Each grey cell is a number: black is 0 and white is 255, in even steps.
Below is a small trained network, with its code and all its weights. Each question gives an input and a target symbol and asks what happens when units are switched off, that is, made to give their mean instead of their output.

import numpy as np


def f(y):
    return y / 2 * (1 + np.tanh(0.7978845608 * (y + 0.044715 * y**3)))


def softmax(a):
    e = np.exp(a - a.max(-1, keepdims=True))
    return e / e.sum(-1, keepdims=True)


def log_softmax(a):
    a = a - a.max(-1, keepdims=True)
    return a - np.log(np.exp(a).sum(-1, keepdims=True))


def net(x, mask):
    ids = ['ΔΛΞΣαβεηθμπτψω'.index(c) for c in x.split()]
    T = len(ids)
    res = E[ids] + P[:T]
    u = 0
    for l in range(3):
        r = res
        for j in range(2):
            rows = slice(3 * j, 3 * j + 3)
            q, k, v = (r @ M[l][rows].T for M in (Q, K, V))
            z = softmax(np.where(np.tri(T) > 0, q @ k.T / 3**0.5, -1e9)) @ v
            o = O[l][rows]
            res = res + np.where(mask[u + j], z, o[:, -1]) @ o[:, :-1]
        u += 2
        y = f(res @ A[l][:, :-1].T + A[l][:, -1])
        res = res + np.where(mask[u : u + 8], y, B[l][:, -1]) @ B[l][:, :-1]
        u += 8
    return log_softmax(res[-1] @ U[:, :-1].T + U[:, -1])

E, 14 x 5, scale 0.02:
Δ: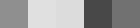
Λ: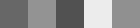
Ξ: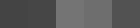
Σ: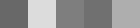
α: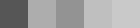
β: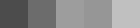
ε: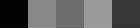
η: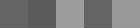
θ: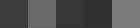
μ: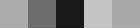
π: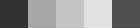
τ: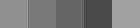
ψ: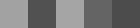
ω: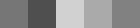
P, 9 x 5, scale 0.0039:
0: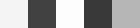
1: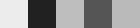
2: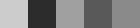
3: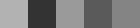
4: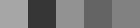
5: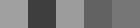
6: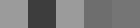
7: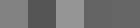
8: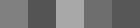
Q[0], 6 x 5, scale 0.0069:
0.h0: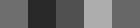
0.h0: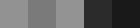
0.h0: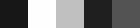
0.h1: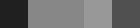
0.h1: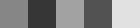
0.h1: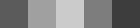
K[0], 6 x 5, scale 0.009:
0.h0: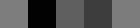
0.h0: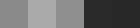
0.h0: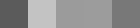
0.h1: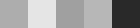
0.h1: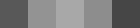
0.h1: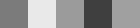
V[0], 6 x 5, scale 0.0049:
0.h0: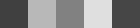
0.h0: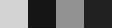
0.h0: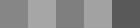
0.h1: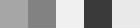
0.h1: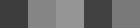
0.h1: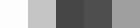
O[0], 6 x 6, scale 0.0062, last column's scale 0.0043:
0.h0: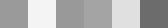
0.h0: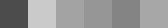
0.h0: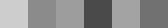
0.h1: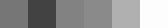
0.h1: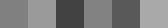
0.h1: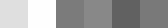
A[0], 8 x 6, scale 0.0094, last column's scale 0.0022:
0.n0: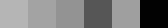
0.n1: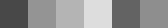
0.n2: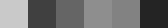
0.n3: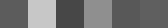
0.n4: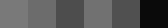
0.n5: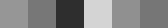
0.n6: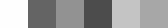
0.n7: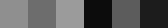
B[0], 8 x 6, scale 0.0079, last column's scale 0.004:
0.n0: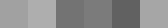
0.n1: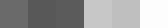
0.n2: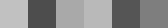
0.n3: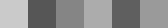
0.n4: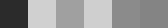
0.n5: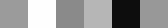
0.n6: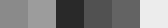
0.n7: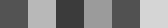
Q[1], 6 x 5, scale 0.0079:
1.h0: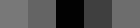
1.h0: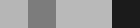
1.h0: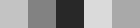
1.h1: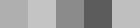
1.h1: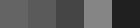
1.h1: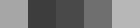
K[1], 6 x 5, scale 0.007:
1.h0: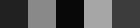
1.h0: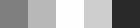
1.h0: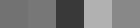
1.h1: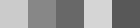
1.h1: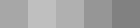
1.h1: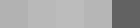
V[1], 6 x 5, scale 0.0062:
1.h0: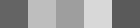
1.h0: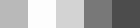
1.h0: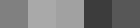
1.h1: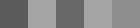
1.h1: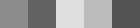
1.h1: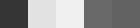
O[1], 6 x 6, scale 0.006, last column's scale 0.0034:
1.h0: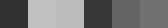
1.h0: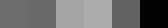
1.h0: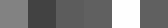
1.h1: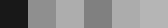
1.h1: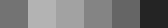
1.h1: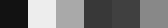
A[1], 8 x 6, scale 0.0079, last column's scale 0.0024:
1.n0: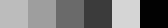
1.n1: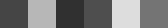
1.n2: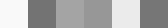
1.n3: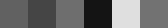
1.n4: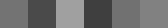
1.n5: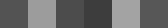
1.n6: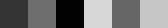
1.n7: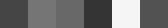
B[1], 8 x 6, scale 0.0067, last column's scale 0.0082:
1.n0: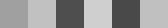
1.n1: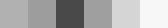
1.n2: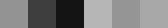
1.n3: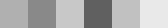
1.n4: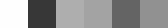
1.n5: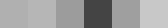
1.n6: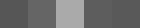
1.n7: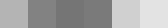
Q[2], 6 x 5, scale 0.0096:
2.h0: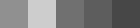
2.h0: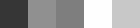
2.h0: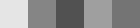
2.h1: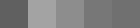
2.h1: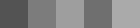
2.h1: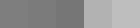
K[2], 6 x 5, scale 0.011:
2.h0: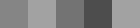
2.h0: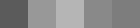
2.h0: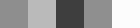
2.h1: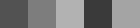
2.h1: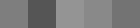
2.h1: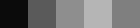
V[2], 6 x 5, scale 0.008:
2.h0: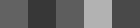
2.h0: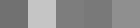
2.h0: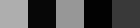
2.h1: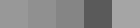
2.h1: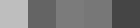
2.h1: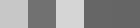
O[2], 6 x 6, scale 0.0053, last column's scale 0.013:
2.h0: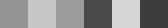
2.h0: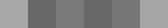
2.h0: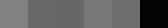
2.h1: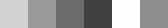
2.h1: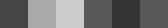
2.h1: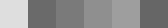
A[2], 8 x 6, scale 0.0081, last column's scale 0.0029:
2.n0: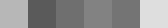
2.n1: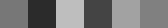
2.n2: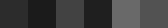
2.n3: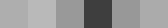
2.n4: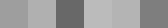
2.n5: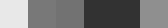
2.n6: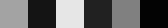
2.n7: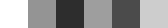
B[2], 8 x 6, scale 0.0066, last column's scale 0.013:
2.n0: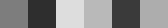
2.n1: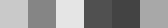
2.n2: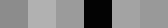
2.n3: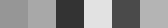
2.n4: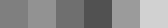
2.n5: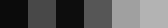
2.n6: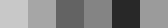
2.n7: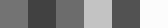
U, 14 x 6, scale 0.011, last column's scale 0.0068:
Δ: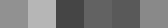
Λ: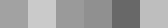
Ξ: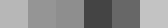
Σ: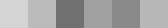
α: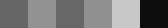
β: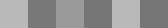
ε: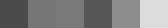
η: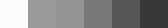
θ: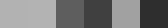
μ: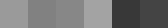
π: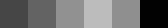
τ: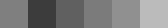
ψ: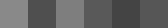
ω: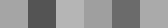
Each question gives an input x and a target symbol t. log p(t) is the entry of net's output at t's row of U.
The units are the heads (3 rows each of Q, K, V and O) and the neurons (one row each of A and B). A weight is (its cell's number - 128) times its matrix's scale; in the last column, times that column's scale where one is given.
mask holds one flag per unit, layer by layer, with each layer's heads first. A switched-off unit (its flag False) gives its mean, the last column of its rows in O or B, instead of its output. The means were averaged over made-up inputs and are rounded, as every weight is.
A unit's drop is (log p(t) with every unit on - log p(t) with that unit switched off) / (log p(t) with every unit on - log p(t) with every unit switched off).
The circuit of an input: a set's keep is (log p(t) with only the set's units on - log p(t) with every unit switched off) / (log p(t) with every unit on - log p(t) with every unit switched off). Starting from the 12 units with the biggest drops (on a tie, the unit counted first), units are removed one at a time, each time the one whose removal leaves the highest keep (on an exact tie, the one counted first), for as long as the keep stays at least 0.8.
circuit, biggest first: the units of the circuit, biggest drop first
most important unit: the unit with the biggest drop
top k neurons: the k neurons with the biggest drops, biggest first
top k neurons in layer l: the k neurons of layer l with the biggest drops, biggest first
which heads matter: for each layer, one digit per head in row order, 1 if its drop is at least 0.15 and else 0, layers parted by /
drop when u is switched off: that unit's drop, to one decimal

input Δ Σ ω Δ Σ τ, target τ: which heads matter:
00 / 10 / 10
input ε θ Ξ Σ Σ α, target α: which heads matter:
00 / 00 / 00
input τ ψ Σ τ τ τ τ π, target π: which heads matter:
00 / 00 / 01
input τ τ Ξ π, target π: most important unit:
0.n1
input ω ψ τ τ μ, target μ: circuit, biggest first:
0.n5, 2.n7
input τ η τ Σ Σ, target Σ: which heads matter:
10 / 00 / 00
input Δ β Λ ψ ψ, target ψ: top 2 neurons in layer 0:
0.n1, 0.n2
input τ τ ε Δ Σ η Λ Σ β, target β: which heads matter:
00 / 00 / 10
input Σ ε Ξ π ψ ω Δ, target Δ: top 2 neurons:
0.n6, 2.n5
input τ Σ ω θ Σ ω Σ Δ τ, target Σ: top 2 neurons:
1.n2, 2.n3
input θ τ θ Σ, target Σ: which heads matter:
10 / 10 / 00
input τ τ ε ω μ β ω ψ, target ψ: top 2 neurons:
1.n4, 0.n1
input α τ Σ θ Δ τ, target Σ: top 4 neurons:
2.n3, 1.n2, 1.n1, 0.n5
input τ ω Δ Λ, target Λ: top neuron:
0.n5
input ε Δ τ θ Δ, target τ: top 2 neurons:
2.n5, 1.n5
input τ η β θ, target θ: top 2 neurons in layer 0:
0.n4, 0.n7
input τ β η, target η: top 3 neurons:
2.n6, 2.n1, 1.n3
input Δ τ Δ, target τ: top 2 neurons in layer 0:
0.n6, 0.n5
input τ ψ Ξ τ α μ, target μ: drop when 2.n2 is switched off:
0.0
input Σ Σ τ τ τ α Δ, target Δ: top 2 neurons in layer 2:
2.n5, 2.n3
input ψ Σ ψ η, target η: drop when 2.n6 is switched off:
0.3
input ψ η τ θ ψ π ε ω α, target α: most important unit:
2.h0
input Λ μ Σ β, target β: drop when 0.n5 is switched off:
0.2
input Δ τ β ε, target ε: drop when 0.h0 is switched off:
-0.1
